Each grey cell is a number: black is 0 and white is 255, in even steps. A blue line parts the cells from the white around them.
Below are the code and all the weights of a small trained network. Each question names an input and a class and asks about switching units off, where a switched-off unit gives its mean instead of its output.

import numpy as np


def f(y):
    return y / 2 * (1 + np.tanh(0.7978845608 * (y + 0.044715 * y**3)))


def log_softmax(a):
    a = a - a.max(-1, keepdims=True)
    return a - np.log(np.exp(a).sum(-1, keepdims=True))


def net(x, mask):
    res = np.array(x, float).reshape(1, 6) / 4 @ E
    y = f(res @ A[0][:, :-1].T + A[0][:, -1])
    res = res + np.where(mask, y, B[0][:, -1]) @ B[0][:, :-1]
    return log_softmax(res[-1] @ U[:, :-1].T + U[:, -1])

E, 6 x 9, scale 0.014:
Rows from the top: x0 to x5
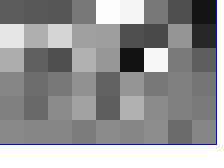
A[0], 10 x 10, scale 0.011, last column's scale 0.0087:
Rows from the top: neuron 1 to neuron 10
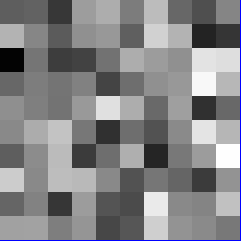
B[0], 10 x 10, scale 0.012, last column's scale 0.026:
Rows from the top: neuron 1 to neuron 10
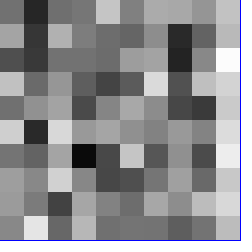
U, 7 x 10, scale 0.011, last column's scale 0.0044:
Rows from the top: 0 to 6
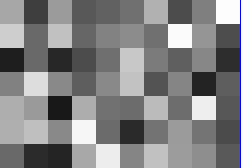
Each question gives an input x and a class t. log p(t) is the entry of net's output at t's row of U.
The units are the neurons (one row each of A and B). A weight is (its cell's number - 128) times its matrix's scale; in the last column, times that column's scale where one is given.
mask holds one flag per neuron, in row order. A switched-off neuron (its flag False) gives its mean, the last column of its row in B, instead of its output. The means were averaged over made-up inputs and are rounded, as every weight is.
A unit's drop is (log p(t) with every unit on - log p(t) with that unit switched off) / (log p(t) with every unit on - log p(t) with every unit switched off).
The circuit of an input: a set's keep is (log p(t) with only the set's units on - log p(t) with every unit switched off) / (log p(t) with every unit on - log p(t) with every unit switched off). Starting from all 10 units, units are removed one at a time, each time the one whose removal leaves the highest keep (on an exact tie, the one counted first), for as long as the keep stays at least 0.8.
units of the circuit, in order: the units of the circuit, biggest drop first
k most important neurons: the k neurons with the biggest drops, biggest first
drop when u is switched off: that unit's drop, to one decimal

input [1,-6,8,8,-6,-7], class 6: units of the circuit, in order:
neuron 1
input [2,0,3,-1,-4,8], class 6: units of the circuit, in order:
neuron 7; neuron 4; neuron 1
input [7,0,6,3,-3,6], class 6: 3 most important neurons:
neuron 1; neuron 7; neuron 4
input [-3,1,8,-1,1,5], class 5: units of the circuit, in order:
neuron 3; neuron 10
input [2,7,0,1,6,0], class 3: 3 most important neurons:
neuron 4; neuron 3; neuron 6
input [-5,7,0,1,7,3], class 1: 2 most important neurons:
neuron 6; neuron 9
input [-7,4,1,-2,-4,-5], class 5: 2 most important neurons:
neuron 10; neuron 7
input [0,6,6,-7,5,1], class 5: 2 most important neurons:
neuron 3; neuron 7
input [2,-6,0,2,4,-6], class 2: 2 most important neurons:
neuron 6; neuron 3
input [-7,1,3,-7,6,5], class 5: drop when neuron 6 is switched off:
0.1
